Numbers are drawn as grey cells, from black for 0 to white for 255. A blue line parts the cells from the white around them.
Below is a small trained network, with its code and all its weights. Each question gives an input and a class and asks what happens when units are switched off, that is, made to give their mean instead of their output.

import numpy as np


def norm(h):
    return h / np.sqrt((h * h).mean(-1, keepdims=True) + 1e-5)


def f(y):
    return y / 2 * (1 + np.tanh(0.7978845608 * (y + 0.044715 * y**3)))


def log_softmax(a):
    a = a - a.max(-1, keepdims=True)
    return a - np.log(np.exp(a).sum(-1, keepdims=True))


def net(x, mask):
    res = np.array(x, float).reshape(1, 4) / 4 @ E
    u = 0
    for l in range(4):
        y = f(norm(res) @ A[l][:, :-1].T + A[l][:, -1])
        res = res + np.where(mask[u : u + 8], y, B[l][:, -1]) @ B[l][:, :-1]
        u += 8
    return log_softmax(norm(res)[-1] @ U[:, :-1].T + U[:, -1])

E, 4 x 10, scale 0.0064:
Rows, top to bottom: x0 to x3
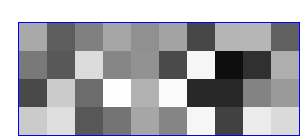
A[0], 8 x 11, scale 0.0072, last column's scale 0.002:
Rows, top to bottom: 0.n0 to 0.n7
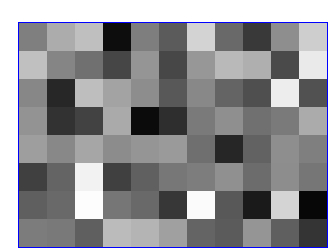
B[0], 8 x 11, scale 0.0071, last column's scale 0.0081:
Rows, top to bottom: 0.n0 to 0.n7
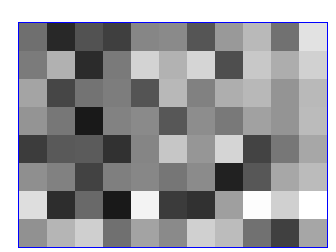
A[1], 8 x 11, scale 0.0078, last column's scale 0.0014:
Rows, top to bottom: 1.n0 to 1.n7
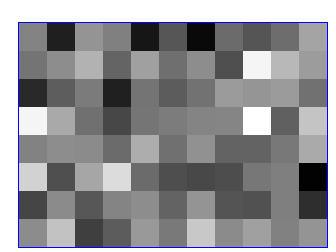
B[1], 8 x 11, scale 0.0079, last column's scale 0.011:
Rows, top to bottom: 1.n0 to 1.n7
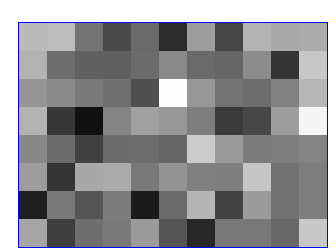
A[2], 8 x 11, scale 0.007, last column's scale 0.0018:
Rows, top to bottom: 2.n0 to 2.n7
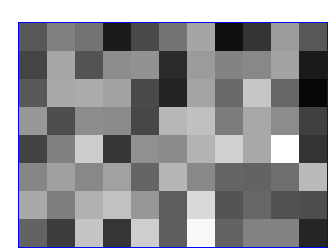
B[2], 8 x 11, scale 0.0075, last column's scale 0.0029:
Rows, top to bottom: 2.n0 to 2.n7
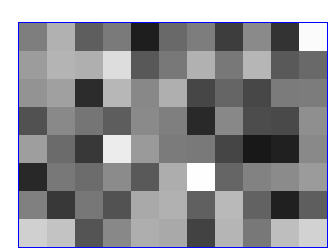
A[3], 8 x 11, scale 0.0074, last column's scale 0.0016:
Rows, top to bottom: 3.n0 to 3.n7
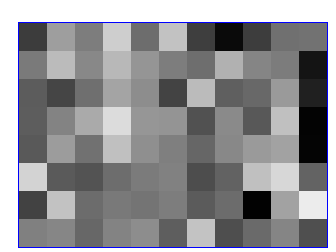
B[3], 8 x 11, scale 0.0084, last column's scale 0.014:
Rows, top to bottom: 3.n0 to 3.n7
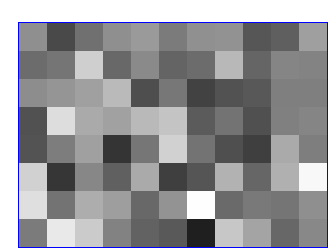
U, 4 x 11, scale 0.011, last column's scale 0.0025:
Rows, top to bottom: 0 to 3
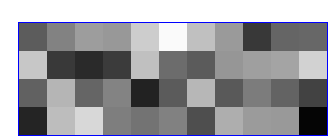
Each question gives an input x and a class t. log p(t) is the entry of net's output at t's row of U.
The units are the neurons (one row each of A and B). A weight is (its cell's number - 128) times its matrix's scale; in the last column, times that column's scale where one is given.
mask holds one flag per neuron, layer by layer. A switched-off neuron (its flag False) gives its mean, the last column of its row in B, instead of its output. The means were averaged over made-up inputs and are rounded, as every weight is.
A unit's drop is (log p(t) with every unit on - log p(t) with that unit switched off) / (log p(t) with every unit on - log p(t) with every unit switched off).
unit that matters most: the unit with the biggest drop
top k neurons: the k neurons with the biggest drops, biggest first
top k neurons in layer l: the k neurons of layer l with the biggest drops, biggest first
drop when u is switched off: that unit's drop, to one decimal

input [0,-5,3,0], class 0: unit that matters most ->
0.n6
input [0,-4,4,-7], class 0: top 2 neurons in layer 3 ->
3.n5, 3.n6
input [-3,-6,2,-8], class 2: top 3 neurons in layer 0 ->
0.n6, 0.n2, 0.n0
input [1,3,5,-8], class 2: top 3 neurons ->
0.n6, 1.n0, 2.n0
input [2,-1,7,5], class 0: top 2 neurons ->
0.n6, 0.n0
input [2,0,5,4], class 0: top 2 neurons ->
0.n6, 0.n0
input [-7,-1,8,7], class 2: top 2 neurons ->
0.n6, 1.n6
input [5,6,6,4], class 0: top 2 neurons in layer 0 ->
0.n6, 0.n1
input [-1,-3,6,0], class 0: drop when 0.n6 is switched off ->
0.7
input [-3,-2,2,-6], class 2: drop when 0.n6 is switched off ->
0.5
